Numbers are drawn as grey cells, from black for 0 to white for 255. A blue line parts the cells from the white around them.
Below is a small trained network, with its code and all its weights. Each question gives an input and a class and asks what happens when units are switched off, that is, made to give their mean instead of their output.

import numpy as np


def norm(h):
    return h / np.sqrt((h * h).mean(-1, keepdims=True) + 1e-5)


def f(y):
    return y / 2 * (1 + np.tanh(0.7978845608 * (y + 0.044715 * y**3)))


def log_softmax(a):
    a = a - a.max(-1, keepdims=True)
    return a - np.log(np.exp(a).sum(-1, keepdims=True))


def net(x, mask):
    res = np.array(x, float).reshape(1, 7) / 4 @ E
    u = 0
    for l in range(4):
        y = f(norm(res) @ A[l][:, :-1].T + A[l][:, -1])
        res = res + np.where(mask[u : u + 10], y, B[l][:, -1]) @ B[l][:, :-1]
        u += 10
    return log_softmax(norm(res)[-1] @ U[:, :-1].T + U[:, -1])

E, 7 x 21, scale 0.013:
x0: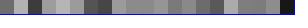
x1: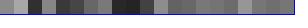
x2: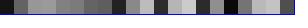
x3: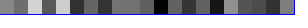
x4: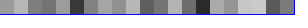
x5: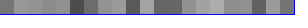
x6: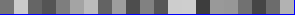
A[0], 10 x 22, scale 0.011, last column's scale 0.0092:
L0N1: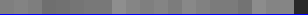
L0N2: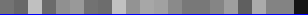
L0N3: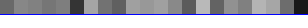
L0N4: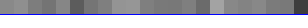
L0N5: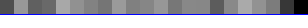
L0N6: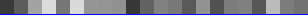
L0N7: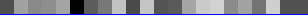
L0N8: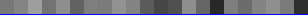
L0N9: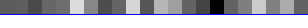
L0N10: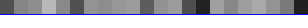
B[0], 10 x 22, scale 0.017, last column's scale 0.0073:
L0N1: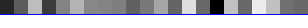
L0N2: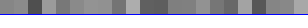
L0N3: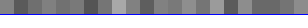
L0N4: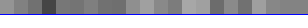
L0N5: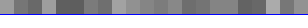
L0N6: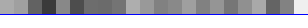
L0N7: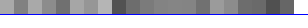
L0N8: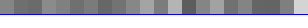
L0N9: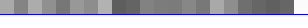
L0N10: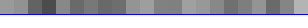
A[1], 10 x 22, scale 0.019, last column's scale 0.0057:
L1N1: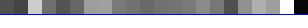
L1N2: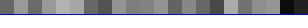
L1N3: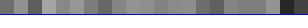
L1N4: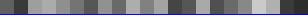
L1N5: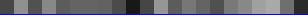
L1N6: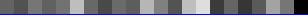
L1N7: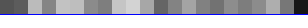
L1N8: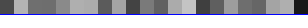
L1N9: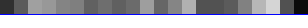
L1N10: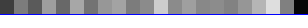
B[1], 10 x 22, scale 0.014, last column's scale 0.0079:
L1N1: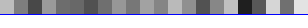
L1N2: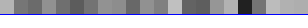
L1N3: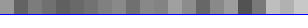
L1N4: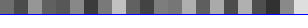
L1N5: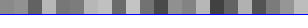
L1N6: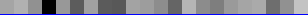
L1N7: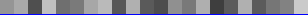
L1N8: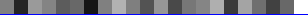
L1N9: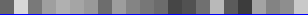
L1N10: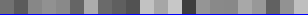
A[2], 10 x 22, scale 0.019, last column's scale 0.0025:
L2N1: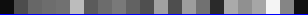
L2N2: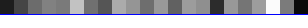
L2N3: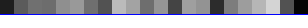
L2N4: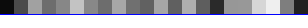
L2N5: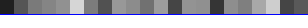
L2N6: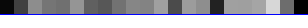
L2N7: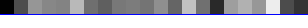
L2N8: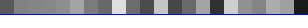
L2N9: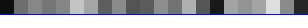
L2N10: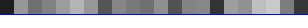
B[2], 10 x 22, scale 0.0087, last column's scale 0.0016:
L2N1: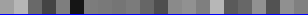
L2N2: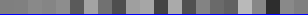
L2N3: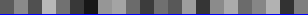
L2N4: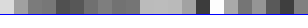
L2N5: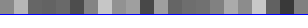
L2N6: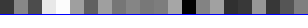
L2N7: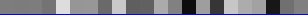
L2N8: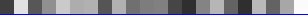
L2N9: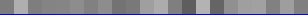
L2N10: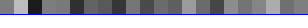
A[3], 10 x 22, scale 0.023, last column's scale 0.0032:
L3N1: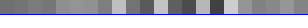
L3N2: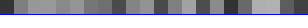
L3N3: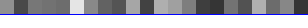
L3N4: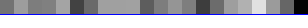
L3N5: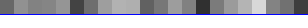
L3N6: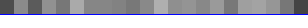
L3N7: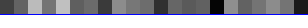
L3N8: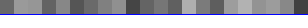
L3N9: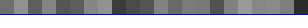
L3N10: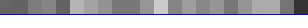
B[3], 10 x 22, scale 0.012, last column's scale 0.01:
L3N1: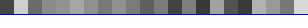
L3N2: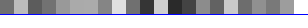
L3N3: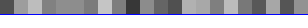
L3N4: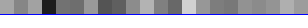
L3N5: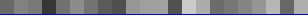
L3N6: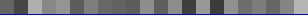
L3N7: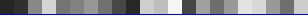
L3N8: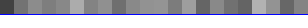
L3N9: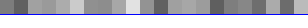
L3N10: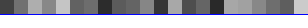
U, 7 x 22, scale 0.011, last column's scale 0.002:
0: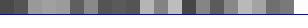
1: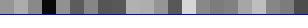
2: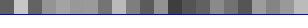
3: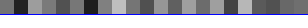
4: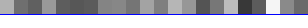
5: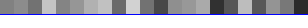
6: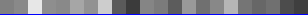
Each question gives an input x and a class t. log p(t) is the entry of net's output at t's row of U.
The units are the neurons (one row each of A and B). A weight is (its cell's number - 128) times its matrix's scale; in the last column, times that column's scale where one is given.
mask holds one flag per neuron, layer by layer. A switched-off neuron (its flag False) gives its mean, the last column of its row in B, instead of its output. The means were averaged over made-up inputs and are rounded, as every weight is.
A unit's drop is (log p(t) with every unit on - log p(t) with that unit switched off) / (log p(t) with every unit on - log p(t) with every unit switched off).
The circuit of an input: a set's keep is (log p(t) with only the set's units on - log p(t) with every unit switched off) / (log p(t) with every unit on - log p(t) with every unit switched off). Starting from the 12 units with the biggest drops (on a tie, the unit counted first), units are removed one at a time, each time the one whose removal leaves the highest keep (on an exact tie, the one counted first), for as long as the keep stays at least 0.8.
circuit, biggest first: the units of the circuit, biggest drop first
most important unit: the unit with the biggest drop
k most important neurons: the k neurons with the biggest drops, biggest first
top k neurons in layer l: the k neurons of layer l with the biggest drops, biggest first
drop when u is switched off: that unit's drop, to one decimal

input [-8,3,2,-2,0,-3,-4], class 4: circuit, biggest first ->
[L1N1]
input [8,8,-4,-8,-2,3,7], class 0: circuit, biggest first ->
[L1N10, L3N6]
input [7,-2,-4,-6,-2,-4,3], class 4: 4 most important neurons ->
[L1N2, L1N3, L0N5, L3N7]
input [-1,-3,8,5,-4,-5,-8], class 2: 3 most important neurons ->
[L1N9, L3N2, L1N8]
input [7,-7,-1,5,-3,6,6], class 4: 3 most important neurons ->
[L1N2, L1N3, L1N4]
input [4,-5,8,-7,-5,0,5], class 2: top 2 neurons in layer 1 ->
[L1N9, L1N7]
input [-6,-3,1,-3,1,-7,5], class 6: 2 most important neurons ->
[L0N9, L3N3]
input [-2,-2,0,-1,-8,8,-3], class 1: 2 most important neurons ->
[L0N6, L0N9]
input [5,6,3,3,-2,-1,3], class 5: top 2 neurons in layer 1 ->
[L1N5, L1N1]
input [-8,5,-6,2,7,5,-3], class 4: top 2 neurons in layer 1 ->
[L1N1, L1N6]
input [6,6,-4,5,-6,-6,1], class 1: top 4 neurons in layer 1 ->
[L1N6, L1N1, L1N7, L1N3]
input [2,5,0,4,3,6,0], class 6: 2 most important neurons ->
[L0N7, L1N7]
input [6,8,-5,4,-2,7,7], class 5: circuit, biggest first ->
[L1N5, L3N9]
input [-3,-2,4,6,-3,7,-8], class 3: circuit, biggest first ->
[L1N4]
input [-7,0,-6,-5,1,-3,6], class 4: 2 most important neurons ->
[L1N1, L1N4]
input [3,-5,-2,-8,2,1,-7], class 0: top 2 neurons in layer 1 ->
[L1N10, L1N8]
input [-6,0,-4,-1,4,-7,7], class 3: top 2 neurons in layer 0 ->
[L0N7, L0N6]
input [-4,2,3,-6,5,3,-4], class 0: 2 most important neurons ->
[L0N6, L3N10]
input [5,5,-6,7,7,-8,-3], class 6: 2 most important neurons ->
[L0N6, L0N9]
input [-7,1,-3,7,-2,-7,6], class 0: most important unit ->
L3N7
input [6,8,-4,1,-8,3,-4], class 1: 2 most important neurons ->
[L1N6, L0N6]
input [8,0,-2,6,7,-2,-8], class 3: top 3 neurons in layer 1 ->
[L1N4, L1N1, L1N6]
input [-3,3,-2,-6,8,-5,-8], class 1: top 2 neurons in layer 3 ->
[L3N5, L3N4]
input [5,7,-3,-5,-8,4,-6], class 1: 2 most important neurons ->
[L1N6, L0N6]
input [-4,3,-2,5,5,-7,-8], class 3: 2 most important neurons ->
[L0N7, L1N4]
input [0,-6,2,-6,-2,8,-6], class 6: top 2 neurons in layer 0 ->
[L0N7, L0N8]
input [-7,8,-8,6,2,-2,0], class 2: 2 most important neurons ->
[L3N1, L1N7]
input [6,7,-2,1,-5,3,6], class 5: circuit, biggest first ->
[L1N5]
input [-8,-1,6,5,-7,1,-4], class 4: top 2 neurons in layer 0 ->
[L0N10, L0N4]
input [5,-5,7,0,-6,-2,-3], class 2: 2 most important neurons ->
[L1N9, L3N2]
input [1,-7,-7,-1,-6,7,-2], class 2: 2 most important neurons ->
[L3N1, L0N9]
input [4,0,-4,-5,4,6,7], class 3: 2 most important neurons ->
[L1N8, L0N9]
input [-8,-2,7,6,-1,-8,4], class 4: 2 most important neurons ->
[L1N1, L0N7]
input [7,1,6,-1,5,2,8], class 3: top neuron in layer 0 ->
[L0N6]
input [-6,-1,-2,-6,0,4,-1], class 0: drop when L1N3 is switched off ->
0.1
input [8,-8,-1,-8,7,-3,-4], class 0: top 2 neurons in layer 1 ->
[L1N10, L1N1]
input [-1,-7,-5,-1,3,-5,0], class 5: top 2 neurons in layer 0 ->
[L0N7, L0N2]
